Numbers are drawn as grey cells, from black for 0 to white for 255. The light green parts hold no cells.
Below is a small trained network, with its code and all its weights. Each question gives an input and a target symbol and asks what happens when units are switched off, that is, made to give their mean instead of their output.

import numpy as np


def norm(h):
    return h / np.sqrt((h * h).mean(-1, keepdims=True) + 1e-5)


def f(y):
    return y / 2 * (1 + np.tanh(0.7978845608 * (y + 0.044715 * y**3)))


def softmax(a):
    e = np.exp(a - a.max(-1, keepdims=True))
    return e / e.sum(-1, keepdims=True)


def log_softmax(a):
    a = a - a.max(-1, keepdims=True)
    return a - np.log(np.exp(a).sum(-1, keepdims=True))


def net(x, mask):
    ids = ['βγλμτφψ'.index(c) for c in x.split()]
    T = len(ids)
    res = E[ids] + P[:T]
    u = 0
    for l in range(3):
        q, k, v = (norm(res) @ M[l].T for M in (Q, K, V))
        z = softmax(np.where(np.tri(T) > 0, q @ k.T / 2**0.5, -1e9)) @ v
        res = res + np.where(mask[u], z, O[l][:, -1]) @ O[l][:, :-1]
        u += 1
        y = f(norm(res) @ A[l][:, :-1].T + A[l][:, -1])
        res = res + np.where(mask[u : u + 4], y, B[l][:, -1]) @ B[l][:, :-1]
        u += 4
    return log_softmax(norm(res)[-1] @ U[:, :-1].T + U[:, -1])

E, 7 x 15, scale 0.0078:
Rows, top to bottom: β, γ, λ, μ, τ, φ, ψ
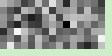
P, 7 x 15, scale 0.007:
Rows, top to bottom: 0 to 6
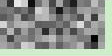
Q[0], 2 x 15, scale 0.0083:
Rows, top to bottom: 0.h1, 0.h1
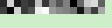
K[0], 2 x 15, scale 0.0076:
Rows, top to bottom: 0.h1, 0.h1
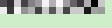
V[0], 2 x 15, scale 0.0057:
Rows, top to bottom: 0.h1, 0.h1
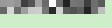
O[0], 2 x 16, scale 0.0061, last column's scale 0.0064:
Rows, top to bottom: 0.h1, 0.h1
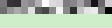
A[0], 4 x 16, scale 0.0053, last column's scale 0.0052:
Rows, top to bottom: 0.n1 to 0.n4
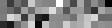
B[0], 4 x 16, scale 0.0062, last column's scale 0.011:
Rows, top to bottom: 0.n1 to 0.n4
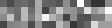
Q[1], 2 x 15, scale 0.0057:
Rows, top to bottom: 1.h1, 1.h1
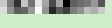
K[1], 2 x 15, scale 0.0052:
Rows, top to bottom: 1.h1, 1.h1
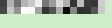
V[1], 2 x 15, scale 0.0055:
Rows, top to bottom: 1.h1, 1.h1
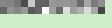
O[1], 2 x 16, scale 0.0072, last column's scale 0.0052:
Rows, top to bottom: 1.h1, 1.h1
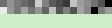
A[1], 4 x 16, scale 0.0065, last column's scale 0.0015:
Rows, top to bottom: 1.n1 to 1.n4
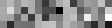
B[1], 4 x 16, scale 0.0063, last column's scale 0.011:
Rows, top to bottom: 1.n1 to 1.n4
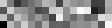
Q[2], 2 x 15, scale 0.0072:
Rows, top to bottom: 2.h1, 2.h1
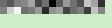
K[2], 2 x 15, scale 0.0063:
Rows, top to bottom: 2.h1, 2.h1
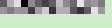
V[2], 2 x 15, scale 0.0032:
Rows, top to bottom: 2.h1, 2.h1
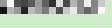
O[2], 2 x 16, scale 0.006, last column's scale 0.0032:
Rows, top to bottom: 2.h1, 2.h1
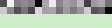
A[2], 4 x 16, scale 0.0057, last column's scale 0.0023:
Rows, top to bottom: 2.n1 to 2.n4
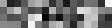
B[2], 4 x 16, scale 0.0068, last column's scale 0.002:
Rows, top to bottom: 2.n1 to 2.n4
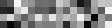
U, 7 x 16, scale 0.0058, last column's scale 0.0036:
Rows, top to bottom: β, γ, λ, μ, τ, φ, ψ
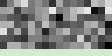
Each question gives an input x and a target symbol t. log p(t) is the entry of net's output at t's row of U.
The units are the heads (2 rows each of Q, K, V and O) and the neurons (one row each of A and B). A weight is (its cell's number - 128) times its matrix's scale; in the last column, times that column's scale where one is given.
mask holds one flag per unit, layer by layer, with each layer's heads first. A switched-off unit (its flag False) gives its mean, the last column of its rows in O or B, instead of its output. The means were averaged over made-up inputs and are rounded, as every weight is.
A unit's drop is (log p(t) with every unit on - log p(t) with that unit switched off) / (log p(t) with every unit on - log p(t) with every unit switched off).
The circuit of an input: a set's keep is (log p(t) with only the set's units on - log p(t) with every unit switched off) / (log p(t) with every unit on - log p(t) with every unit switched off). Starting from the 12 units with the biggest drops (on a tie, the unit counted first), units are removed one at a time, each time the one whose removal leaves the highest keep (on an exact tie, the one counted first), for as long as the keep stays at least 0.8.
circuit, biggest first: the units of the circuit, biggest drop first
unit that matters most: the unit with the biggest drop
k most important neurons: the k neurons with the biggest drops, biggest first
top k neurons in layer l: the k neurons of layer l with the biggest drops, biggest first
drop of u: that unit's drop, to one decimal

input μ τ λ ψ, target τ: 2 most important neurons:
[1.n4; 0.n2]
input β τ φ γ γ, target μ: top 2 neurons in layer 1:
[1.n1; 1.n2]
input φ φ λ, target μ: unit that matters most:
0.n3
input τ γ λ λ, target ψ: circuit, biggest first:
[0.h1; 1.n2]
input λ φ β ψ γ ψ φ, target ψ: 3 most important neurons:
[1.n2; 0.n2; 2.n2]
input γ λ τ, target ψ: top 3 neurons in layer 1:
[1.n2; 1.n3; 1.n1]
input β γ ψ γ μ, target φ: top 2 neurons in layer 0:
[0.n2; 0.n1]
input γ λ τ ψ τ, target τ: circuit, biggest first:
[1.n4; 0.n3]
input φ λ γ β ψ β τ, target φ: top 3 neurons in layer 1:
[1.n1; 1.n4; 1.n3]
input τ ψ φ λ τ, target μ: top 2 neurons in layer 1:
[1.n1; 1.n2]
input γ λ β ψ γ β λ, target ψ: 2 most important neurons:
[1.n2; 2.n2]
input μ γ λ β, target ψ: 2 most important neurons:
[1.n2; 0.n2]
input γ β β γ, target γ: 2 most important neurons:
[0.n2; 1.n2]
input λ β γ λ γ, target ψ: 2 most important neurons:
[1.n2; 2.n2]
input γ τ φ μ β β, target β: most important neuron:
[1.n3]
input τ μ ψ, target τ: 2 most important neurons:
[1.n4; 0.n2]
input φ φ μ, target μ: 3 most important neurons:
[0.n3; 0.n2; 1.n3]
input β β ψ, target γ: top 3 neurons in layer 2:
[2.n1; 2.n2; 2.n4]
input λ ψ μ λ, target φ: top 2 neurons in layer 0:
[0.n4; 0.n2]
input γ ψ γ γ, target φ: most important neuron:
[2.n4]
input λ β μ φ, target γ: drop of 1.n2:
-0.1
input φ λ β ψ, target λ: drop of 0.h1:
0.9
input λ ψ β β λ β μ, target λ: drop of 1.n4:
0.0
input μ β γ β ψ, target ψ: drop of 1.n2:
0.6
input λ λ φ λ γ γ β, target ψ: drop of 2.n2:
0.2
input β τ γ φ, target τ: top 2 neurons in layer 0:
[0.n3; 0.n2]
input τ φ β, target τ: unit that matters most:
1.n3
